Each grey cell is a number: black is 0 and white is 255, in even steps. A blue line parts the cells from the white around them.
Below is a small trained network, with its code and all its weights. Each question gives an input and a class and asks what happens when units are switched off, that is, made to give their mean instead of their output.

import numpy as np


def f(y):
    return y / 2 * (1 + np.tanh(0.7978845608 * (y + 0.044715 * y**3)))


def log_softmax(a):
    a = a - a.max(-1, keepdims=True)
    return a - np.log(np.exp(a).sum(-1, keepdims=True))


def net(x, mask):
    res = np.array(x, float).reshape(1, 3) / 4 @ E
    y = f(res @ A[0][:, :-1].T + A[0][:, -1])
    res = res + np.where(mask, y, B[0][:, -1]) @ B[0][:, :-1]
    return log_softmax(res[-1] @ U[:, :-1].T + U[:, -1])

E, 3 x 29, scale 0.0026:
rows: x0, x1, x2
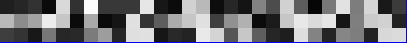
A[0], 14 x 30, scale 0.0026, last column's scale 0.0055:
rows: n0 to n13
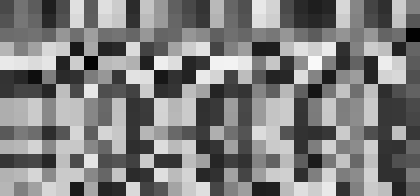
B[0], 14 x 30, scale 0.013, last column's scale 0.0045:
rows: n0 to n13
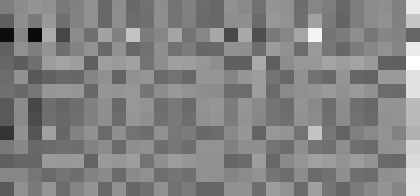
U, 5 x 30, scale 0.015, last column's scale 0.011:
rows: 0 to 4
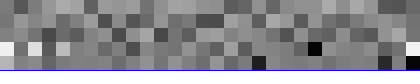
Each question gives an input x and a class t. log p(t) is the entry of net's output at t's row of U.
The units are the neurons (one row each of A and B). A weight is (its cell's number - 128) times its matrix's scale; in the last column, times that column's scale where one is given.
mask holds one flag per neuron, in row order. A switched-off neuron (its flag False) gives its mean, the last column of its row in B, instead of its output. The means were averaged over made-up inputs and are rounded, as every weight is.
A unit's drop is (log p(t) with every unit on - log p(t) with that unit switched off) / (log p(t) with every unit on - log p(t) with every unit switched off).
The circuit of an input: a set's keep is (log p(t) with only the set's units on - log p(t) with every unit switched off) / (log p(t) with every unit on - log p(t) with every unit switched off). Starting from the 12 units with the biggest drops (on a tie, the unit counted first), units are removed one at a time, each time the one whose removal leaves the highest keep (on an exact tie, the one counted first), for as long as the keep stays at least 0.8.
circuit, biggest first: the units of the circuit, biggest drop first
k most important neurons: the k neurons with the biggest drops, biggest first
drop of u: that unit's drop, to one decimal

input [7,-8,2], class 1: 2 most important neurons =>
(n0 n1)
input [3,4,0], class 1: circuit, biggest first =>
(n4)
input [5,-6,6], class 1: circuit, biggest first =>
(n0 n1)
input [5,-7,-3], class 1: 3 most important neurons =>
(n0 n4 n1)
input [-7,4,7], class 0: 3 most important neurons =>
(n4 n12 n10)
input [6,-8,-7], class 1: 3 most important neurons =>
(n0 n1 n9)
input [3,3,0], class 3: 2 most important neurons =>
(n4 n9)
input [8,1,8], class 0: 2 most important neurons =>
(n11 n6)
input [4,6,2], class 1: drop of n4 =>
0.2
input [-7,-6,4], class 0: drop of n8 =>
0.0
